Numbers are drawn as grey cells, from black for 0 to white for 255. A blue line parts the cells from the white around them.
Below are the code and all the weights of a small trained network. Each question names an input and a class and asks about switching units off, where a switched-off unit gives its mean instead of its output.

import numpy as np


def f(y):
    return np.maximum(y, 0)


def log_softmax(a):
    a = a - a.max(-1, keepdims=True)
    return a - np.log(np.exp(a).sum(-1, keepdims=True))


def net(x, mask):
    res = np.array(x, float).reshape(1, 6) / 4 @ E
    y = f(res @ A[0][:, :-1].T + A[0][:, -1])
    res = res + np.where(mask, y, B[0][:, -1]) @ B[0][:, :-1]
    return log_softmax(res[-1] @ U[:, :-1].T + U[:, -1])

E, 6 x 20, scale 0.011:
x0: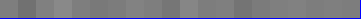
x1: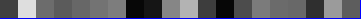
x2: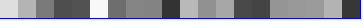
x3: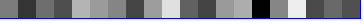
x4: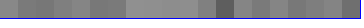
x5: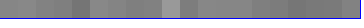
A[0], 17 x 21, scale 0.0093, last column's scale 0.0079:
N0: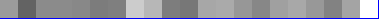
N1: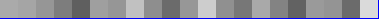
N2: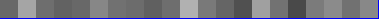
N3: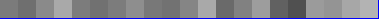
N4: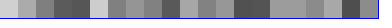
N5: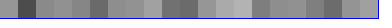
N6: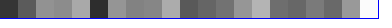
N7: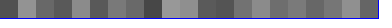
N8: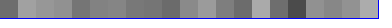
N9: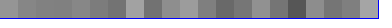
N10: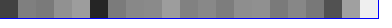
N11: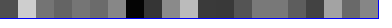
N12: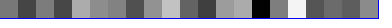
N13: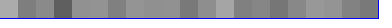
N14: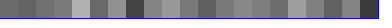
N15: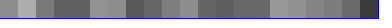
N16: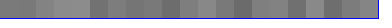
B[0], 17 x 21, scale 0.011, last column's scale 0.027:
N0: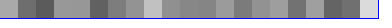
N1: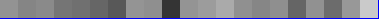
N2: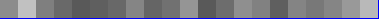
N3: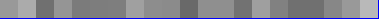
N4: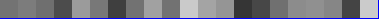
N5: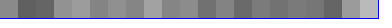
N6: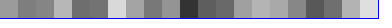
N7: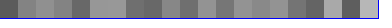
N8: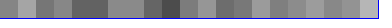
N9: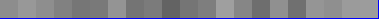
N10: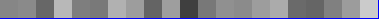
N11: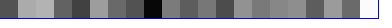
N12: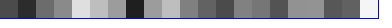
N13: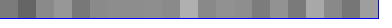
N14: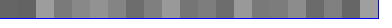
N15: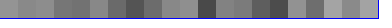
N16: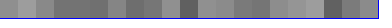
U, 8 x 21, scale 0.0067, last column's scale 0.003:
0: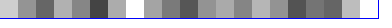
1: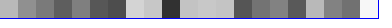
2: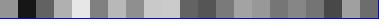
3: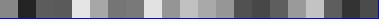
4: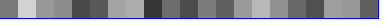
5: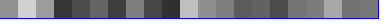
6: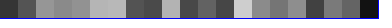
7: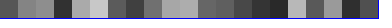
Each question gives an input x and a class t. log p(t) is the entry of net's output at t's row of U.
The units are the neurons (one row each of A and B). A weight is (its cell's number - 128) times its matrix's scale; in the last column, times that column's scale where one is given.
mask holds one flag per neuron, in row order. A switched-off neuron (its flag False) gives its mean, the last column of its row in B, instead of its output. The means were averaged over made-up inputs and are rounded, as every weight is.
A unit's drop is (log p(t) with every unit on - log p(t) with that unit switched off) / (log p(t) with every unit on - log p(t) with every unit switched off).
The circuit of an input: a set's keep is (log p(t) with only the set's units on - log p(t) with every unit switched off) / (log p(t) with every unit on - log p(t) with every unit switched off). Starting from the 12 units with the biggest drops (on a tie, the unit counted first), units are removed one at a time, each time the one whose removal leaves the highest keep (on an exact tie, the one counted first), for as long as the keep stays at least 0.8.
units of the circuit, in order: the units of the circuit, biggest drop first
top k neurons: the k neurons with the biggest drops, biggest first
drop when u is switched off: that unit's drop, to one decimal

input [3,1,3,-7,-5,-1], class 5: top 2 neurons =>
[N0, N2]
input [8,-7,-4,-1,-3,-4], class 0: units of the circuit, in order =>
[N12]
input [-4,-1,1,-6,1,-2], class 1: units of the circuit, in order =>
[N6, N11]
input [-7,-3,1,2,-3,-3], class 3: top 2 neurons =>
[N6, N10]
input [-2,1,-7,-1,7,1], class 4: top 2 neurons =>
[N12, N0]
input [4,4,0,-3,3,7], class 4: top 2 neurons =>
[N4, N12]
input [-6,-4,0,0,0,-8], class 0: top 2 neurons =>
[N12, N4]
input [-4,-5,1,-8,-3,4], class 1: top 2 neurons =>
[N6, N1]
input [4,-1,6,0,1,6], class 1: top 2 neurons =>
[N12, N11]
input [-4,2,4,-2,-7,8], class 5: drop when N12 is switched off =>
0.1
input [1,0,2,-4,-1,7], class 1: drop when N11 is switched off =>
0.5
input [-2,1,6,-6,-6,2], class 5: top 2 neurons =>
[N0, N2]
